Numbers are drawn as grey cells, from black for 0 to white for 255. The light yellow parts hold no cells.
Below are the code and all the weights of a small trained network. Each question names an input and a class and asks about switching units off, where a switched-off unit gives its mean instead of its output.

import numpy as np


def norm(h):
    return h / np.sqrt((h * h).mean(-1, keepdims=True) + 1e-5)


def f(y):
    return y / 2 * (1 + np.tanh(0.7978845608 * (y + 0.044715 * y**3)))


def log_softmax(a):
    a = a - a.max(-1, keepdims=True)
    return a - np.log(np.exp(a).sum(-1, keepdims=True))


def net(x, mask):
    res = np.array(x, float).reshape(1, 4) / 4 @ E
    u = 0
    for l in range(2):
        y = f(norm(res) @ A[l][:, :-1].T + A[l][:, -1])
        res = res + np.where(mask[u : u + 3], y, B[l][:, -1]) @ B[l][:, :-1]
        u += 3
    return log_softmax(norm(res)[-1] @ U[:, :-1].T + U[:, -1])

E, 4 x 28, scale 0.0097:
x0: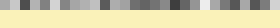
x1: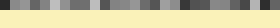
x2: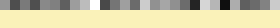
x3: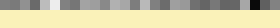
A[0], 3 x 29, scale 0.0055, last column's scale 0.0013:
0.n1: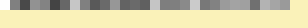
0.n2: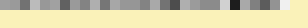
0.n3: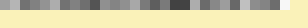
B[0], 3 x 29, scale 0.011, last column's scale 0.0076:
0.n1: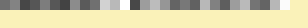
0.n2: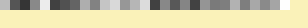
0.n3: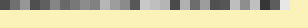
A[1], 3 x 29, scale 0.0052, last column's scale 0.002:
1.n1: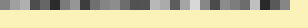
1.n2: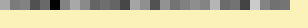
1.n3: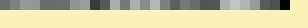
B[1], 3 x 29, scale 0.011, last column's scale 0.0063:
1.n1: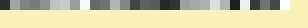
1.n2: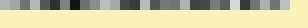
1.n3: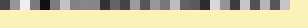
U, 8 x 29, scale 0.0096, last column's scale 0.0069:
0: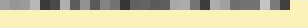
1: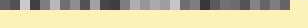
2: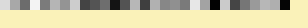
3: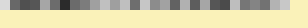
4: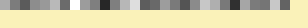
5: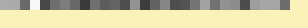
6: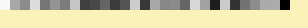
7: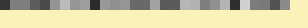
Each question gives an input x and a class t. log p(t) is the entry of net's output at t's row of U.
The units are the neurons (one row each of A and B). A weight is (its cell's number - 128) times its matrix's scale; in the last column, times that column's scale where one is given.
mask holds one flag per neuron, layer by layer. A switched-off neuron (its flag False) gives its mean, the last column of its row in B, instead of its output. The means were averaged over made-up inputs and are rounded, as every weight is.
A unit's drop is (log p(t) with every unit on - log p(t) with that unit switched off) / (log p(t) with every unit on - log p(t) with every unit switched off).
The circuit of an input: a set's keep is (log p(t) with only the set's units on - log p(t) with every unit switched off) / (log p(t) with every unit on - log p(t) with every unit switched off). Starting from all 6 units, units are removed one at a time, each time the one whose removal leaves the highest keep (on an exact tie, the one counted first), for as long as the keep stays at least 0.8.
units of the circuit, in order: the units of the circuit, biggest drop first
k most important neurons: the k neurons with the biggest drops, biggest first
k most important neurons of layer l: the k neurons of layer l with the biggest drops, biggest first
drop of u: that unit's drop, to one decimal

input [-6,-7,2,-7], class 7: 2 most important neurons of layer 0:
(0.n2, 0.n1)
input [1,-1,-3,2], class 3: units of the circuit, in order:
(0.n2)
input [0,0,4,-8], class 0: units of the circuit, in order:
(0.n2, 0.n3)
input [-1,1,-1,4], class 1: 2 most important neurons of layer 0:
(0.n1, 0.n2)
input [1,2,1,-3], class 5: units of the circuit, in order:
(0.n3, 0.n1)
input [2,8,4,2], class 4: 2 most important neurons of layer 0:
(0.n3, 0.n1)
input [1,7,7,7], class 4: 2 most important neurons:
(0.n3, 1.n2)
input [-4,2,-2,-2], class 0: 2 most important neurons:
(0.n1, 1.n2)
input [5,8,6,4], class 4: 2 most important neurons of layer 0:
(0.n3, 0.n1)
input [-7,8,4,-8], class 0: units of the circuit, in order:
(1.n2, 0.n2)
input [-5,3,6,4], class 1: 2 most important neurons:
(0.n2, 0.n1)
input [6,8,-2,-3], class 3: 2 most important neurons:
(0.n2, 1.n1)
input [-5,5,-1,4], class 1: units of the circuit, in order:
(1.n1, 0.n1)
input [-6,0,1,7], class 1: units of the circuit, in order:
(0.n2, 1.n1, 0.n1)
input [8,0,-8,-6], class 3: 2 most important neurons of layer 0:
(0.n2, 0.n1)
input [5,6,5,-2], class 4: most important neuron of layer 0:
(0.n3)
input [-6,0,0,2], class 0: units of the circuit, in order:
(0.n1, 0.n3)
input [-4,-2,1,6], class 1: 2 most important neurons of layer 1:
(1.n1, 1.n2)
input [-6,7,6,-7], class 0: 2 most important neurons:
(1.n2, 0.n2)
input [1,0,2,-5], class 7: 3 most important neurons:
(0.n2, 1.n1, 0.n1)
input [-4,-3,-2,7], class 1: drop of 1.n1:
0.8
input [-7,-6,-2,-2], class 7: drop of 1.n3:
0.0
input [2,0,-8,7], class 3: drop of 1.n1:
0.5
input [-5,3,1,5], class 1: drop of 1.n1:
0.2
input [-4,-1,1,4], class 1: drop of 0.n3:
0.2
